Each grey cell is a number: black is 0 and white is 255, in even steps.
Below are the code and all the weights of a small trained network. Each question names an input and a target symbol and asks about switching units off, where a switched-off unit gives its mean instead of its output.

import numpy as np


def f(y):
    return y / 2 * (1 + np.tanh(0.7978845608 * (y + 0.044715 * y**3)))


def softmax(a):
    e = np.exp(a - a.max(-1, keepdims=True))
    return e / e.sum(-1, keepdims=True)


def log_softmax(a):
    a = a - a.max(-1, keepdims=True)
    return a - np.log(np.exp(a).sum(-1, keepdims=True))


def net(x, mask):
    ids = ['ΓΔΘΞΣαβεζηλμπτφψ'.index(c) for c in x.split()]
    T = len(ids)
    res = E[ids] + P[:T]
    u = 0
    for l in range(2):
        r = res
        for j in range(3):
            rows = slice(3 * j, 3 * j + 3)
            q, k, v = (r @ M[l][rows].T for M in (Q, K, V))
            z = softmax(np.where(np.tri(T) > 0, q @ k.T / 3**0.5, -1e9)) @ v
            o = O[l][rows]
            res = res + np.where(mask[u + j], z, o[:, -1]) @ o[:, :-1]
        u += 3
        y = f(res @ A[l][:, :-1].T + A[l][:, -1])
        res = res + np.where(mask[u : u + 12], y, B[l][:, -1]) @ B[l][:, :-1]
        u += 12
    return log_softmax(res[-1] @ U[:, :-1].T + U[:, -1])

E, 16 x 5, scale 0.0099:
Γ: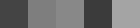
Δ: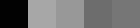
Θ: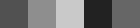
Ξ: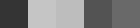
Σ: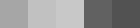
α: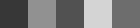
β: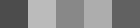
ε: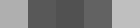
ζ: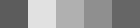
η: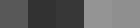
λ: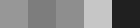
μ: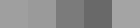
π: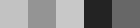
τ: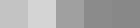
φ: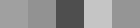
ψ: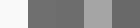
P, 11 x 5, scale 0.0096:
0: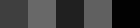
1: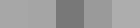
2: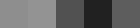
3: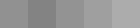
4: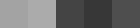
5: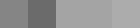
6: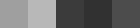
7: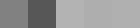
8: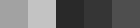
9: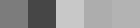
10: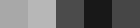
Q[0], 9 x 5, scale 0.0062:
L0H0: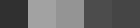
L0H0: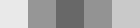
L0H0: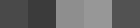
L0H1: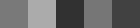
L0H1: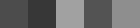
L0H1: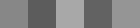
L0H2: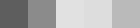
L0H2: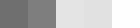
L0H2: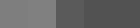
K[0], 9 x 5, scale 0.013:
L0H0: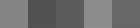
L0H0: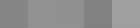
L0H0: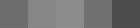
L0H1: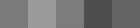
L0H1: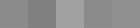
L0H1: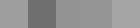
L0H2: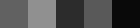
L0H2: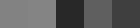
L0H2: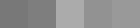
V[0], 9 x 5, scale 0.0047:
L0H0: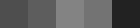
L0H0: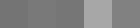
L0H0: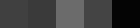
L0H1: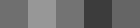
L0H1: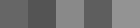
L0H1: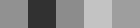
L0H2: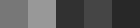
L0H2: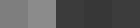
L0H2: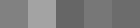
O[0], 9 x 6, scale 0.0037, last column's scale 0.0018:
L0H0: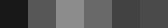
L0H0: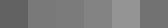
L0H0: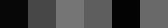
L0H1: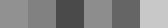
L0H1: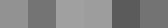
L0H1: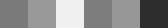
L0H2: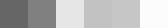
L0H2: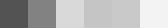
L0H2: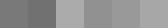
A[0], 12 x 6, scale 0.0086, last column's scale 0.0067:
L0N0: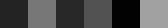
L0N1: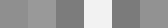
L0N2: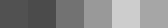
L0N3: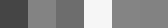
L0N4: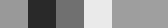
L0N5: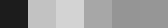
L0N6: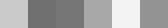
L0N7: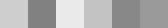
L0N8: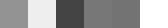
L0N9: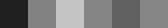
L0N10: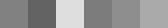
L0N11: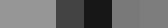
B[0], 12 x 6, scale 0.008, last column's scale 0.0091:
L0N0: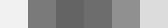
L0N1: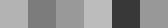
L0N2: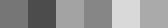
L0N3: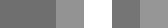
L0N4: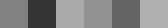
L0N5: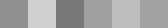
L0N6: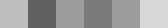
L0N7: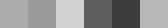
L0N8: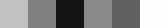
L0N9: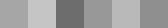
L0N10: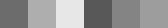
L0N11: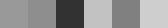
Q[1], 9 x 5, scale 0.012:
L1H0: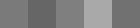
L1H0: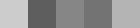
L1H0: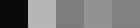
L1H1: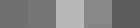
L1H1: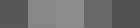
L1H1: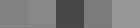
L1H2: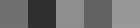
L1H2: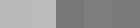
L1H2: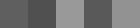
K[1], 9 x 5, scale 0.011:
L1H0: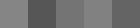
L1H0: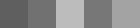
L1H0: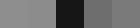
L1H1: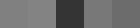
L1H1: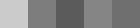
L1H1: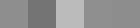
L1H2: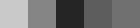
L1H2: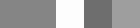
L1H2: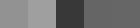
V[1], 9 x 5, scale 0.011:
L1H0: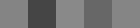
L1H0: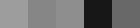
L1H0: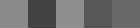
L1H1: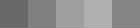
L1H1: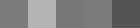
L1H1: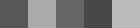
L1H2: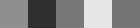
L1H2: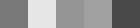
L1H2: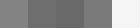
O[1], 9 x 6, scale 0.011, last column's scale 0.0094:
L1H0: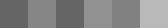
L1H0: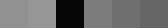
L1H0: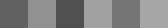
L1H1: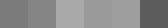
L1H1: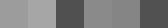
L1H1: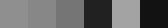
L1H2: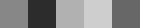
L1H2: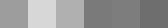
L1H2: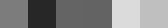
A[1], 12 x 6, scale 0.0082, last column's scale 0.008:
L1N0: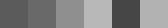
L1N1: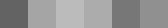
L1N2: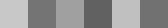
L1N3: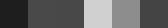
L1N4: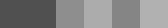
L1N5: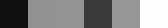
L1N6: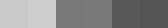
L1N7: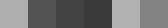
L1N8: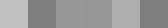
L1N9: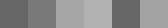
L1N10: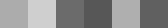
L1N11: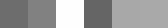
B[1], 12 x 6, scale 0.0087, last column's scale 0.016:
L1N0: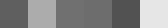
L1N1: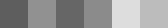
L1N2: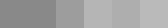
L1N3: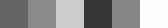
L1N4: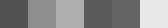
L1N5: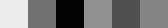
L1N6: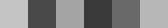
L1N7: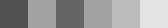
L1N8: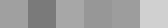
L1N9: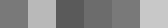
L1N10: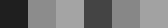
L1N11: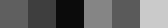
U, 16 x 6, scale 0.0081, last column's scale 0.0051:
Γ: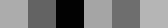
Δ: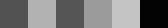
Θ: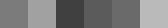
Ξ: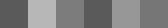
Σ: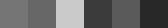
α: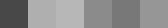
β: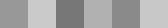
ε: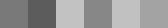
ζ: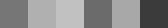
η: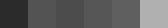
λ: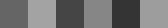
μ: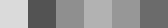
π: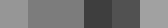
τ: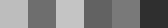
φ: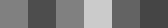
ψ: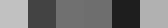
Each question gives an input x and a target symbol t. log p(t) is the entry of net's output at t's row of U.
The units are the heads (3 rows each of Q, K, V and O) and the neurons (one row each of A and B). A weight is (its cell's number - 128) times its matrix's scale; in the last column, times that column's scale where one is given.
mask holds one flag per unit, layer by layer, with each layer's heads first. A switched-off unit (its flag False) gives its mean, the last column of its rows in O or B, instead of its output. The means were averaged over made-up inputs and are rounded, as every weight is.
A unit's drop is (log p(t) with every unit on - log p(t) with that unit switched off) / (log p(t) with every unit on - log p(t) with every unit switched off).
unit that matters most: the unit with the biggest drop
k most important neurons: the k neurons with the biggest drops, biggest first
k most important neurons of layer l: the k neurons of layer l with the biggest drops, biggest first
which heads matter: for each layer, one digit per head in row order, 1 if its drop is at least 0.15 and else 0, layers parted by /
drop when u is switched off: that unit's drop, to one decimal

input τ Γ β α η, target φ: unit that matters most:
L1N11
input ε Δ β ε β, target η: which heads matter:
000 / 001
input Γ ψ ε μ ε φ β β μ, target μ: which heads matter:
001 / 100
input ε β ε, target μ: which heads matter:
000 / 100
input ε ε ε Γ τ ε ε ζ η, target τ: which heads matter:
001 / 101
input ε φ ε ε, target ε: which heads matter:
001 / 001
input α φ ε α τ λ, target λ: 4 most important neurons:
[L1N11, L1N9, L1N0, L0N7]
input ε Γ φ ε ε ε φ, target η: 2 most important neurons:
[L1N3, L0N6]
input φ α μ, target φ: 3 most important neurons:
[L1N11, L0N3, L1N3]
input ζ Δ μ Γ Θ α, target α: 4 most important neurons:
[L0N3, L0N0, L0N5, L0N1]
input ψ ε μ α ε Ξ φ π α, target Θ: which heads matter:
000 / 101
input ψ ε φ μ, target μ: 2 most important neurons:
[L0N7, L1N3]
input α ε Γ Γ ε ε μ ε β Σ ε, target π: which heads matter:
001 / 001
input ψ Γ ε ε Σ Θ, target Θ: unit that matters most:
L1N5
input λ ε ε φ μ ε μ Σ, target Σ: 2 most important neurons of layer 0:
[L0N7, L0N10]
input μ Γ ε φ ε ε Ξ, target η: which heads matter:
000 / 011
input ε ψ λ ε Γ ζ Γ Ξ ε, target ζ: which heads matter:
000 / 101
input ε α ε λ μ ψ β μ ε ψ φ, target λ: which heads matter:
000 / 010
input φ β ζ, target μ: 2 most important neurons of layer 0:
[L0N3, L0N5]
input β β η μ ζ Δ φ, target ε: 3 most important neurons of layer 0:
[L0N5, L0N3, L0N9]
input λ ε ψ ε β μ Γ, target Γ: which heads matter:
001 / 000
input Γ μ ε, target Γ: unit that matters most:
L0N11
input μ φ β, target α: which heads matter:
000 / 111
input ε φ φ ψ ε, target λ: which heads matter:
000 / 011
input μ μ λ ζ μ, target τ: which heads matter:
000 / 101
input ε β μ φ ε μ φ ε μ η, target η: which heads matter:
000 / 100
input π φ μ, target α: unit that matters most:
L1H1
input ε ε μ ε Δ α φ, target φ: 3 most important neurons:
[L1N11, L0N3, L0N5]
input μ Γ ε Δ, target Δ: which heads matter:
000 / 001
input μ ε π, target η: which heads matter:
000 / 001
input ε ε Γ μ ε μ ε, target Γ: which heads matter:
000 / 000
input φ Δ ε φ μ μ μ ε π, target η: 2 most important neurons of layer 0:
[L0N6, L0N2]
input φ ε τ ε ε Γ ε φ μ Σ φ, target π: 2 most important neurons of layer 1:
[L1N6, L1N10]
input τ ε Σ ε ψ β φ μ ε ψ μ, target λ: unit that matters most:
L1H1
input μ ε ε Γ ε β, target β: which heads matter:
000 / 001
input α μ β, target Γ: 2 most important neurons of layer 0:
[L0N0, L0N6]
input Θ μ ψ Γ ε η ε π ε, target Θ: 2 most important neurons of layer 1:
[L1N10, L1N6]
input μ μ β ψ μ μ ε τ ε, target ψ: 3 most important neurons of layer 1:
[L1N6, L1N7, L1N1]
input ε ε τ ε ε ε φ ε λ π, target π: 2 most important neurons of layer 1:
[L1N6, L1N3]
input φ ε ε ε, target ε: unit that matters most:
L0H2
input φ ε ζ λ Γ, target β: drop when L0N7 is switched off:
0.2
